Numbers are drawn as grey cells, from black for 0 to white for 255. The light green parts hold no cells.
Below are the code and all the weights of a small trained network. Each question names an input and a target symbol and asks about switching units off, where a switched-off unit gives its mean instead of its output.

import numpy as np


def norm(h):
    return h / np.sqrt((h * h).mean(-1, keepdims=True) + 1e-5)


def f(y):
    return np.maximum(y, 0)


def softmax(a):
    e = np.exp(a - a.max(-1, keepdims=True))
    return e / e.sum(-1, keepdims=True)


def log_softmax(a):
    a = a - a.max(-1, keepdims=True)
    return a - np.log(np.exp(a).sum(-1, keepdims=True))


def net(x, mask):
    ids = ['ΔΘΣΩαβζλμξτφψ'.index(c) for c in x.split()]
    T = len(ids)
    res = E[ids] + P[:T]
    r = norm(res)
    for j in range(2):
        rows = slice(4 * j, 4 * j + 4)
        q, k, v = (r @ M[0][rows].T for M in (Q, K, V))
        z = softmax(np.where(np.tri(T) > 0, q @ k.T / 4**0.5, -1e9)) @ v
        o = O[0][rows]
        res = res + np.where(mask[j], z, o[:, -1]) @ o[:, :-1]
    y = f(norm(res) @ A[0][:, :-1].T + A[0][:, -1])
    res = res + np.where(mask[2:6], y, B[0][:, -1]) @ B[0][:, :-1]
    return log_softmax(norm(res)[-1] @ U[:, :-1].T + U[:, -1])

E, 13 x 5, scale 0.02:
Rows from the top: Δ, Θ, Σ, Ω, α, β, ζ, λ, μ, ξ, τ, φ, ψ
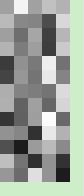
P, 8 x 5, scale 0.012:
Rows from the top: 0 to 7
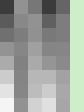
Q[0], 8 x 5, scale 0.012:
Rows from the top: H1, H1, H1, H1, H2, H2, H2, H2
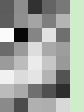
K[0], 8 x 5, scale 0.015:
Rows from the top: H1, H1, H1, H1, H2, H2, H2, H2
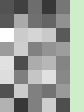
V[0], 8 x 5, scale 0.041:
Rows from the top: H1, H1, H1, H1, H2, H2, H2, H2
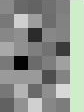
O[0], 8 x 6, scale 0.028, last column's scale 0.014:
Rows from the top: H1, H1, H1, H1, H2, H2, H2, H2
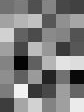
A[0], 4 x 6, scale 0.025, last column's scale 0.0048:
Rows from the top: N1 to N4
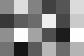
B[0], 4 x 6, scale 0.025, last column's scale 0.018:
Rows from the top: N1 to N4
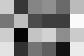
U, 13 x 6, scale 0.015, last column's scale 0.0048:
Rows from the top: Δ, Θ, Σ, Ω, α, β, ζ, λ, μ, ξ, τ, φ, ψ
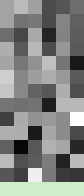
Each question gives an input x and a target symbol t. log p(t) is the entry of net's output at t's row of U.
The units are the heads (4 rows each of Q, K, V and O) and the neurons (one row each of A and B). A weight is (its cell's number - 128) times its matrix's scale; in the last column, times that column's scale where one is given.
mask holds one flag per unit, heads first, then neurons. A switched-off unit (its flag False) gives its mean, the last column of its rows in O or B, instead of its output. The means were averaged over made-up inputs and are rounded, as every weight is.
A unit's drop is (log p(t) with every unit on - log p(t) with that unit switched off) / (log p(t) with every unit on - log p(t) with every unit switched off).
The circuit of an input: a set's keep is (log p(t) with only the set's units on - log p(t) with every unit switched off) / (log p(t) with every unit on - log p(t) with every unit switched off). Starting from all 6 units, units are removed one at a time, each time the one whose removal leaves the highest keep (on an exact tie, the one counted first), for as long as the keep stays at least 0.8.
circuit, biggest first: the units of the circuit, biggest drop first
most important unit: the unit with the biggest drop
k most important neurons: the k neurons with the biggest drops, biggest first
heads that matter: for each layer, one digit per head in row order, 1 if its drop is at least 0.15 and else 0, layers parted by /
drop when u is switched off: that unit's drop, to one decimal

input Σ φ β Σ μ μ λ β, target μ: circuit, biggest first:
N4, N3
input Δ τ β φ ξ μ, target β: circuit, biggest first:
H1, H2
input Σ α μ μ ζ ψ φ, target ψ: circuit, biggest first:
H1
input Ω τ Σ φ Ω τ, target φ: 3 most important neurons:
N4, N2, N3
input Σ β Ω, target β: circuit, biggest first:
H2, N3, N4
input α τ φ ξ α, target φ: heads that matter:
00
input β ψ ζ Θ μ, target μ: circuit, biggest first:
N4, H1
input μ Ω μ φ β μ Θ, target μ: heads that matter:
00
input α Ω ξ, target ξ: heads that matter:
00
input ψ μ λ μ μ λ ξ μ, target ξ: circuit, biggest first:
H1, H2
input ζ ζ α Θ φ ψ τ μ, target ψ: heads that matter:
10
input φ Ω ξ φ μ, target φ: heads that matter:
00
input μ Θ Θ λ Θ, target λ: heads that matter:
01
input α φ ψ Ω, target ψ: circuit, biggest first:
H2
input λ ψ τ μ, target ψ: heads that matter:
11
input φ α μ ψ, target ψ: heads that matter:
00
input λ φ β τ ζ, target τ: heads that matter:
01
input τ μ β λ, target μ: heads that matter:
00
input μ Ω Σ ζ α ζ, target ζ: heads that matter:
11
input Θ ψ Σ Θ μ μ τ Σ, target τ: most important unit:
H2
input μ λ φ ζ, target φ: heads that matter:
01
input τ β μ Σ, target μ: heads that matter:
00
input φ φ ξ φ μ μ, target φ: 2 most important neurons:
N4, N2
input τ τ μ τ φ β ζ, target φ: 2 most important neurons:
N4, N3
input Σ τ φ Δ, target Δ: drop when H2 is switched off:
0.6
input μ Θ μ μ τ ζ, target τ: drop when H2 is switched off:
1.4
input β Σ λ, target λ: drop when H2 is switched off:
0.3
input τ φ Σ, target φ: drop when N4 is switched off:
0.1
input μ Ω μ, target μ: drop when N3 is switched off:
0.0
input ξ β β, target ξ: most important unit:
H1
